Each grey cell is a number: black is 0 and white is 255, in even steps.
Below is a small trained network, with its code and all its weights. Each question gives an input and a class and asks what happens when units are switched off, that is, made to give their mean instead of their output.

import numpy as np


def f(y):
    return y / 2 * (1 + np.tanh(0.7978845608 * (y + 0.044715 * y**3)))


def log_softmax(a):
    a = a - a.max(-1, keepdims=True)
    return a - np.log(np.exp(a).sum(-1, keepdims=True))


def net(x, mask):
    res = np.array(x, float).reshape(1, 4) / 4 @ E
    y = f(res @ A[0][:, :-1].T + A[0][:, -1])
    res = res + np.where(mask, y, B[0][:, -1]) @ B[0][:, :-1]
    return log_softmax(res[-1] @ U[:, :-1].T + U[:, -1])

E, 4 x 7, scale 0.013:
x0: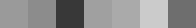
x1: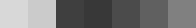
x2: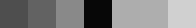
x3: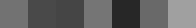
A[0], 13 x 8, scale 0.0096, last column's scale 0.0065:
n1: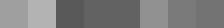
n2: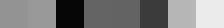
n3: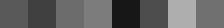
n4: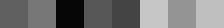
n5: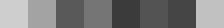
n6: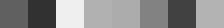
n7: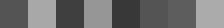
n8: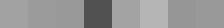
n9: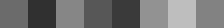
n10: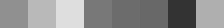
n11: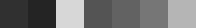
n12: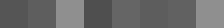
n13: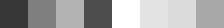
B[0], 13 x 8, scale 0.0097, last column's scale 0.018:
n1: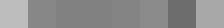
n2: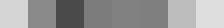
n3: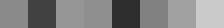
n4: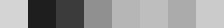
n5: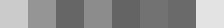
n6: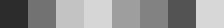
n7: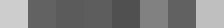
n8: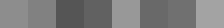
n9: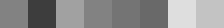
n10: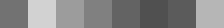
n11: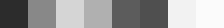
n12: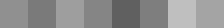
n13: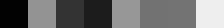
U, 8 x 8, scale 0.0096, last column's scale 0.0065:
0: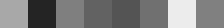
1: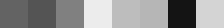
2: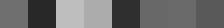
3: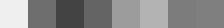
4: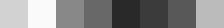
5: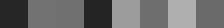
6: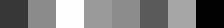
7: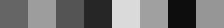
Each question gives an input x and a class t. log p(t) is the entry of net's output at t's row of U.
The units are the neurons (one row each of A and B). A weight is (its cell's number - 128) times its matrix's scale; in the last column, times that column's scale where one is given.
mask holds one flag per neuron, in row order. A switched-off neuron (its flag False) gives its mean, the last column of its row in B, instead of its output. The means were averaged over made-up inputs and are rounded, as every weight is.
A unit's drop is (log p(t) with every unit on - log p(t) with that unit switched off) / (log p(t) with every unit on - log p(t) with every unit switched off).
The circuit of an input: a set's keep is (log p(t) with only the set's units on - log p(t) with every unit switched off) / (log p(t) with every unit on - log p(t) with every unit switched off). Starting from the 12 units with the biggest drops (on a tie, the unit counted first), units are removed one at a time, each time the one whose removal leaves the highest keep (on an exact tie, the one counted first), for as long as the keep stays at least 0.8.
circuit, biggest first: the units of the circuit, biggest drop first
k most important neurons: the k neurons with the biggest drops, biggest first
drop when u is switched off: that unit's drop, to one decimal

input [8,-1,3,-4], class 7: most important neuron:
[n11]
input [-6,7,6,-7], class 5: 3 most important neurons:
[n13, n5, n7]
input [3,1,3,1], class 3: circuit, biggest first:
[n11, n3]
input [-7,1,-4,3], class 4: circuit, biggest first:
[n4, n10]
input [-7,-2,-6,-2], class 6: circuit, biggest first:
[n6, n10]
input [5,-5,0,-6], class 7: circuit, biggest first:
[n13, n11]
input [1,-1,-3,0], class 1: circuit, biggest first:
[n11, n2]
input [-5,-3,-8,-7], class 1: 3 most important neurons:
[n11, n6, n9]
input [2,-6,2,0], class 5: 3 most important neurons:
[n13, n10, n3]
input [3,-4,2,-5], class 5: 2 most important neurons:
[n13, n5]
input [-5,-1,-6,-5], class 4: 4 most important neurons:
[n10, n11, n4, n9]
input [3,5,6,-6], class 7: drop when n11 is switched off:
0.2
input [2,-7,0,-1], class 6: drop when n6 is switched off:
0.5
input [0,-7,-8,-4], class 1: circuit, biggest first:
[n11]
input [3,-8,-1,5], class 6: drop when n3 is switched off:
0.0
